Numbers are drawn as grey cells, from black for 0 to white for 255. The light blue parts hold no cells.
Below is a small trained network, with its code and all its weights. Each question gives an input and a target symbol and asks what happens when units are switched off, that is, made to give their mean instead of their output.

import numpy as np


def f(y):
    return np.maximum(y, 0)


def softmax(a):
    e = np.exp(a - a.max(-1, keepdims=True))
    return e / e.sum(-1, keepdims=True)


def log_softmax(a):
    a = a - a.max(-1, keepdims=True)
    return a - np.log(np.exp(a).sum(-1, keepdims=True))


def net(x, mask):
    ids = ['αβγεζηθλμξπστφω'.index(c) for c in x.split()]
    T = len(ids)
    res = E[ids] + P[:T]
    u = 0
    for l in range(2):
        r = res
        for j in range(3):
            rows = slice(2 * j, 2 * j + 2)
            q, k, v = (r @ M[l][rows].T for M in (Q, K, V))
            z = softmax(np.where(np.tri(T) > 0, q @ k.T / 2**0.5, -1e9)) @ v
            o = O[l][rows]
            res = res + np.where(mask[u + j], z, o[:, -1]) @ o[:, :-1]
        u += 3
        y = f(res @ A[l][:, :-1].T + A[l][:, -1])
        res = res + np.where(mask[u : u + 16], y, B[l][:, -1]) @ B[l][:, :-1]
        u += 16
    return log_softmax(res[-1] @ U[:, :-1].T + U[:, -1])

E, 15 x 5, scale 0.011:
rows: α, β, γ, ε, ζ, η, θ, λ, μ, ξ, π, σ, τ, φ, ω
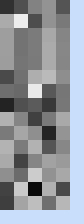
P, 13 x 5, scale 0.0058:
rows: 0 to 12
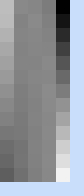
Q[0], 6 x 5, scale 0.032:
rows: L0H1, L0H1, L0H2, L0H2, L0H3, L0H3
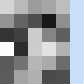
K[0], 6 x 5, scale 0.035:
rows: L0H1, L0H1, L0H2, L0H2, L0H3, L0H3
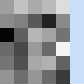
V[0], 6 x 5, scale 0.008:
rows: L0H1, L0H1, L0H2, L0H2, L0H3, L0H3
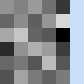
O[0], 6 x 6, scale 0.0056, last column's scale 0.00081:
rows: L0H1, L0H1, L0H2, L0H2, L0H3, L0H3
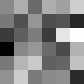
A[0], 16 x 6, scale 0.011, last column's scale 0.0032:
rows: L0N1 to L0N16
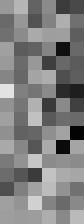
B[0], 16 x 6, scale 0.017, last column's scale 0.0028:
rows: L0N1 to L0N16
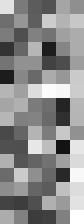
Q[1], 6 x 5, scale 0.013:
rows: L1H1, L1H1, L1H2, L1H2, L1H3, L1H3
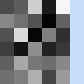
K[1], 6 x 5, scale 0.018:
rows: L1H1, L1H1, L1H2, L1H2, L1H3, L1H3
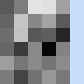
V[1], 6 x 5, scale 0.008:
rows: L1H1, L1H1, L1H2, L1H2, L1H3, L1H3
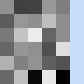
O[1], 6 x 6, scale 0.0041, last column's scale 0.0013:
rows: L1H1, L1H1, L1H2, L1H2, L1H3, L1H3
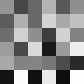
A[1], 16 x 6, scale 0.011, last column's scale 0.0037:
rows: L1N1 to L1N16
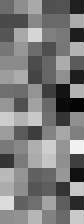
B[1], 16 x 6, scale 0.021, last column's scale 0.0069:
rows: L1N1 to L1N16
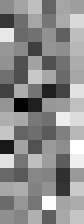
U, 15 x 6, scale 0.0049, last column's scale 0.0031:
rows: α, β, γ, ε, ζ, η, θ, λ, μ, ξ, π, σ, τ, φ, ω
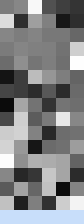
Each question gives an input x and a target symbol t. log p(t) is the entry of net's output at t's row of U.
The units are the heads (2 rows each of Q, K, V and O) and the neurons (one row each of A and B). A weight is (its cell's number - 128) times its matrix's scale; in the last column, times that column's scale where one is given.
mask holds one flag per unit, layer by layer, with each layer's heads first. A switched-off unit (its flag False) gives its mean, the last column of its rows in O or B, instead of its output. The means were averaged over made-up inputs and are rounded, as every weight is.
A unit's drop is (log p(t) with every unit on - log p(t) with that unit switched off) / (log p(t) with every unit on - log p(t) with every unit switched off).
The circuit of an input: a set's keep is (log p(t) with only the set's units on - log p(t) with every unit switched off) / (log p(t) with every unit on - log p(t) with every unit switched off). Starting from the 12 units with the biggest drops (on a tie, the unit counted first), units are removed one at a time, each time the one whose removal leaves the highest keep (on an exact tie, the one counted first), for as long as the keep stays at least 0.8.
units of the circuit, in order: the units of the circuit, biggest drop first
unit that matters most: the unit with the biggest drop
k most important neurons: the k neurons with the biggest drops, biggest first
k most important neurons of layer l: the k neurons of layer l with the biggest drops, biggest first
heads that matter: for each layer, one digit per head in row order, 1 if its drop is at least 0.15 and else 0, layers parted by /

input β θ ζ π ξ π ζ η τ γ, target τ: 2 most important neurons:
(L0N7; L1N8)
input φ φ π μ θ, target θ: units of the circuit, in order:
(L0N9; L1N8; L1N7)
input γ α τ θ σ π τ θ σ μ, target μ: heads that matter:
110 / 000
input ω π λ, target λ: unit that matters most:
L1N7
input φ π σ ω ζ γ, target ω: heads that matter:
010 / 010
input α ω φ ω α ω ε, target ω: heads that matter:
011 / 010
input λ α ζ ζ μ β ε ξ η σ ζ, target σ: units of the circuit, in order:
(L0N7; L0H2; L0N11; L1N12)
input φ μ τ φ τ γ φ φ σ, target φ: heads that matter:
010 / 001
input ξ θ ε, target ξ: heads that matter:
110 / 100
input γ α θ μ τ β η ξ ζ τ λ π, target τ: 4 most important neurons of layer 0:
(L0N15; L0N13; L0N7; L0N14)
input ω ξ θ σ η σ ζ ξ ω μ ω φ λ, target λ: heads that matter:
100 / 000
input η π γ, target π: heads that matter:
110 / 100
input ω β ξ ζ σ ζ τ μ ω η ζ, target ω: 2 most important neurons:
(L0N11; L1N8)
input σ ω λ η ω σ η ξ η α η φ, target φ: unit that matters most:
L0N2
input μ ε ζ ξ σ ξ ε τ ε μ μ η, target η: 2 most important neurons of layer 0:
(L0N11; L0N6)
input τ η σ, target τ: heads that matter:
100 / 110
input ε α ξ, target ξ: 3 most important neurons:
(L0N8; L0N7; L0N15)
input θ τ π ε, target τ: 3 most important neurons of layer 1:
(L1N8; L1N11; L1N15)
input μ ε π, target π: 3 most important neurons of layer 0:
(L0N9; L0N8; L0N5)
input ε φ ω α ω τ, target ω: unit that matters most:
L0N15
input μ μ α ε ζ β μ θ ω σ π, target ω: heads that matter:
110 / 010
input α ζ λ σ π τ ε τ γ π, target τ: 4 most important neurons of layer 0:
(L0N15; L0N13; L0N7; L0N12)
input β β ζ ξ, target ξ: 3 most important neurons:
(L0N8; L0N15; L0N5)
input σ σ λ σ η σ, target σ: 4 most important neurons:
(L0N7; L1N12; L0N11; L1N3)
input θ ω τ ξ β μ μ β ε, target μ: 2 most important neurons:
(L1N12; L1N9)
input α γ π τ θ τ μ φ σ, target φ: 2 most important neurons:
(L1N11; L0N7)
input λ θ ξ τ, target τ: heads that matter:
010 / 010
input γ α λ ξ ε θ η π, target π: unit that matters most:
L0N9
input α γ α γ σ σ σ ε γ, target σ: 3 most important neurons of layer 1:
(L1N12; L1N3; L1N7)
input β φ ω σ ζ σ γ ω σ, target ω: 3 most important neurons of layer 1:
(L1N8; L1N3; L1N9)
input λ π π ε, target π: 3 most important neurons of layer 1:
(L1N8; L1N9; L1N14)
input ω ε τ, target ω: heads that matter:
100 / 001
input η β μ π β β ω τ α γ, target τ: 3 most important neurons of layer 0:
(L0N7; L0N11; L0N15)
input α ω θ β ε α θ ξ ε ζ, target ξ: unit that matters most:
L0N15
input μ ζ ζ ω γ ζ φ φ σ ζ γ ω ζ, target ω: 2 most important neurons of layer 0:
(L0N4; L0N11)
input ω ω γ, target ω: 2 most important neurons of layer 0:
(L0N11; L0N4)
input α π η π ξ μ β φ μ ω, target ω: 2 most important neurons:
(L0N12; L0N14)
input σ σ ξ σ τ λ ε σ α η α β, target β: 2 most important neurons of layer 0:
(L0N11; L0N7)
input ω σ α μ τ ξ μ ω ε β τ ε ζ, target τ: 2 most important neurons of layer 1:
(L1N8; L1N11)
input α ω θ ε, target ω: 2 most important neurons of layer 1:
(L1N8; L1N9)
